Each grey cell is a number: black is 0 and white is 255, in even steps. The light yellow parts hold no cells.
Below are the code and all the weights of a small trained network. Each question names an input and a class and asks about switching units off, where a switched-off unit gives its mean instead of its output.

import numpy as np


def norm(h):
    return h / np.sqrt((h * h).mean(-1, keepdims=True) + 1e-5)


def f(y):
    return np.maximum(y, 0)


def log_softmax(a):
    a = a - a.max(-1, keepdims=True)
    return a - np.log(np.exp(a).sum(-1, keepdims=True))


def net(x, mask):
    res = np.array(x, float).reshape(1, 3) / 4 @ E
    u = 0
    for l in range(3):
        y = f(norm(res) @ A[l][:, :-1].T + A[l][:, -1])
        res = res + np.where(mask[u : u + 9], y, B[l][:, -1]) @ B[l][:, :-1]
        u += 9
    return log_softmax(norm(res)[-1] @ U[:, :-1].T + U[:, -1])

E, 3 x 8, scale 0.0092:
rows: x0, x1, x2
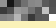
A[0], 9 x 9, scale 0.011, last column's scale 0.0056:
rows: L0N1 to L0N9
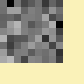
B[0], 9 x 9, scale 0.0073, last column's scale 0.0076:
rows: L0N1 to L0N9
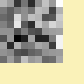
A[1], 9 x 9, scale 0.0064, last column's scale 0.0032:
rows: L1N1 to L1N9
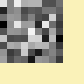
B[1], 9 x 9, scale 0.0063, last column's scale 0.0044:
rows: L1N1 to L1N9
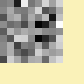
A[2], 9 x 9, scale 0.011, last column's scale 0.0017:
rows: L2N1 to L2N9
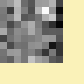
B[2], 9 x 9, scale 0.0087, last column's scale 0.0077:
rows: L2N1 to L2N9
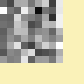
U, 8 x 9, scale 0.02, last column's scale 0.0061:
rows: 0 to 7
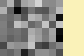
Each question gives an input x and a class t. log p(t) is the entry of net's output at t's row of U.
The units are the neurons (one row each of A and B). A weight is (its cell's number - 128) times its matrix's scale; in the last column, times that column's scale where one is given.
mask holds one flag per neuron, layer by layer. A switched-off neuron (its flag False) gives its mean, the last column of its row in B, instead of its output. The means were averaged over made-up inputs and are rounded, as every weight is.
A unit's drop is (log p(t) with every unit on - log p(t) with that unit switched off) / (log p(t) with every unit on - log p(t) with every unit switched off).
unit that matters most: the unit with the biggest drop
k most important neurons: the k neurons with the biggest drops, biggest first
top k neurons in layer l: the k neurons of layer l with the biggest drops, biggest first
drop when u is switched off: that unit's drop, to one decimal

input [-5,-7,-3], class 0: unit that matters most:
L0N6
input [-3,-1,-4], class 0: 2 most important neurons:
(L0N6, L1N1)
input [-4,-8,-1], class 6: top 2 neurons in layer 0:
(L0N1, L0N7)
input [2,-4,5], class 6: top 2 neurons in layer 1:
(L1N6, L1N3)
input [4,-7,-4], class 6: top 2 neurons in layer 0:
(L0N6, L0N2)
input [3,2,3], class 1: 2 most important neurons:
(L0N1, L2N7)
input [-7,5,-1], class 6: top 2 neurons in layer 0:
(L0N1, L0N7)
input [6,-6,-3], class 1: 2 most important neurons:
(L0N6, L0N1)
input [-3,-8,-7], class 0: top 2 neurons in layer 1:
(L1N4, L1N1)
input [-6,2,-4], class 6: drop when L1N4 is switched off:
0.5
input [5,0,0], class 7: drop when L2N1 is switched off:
-0.1
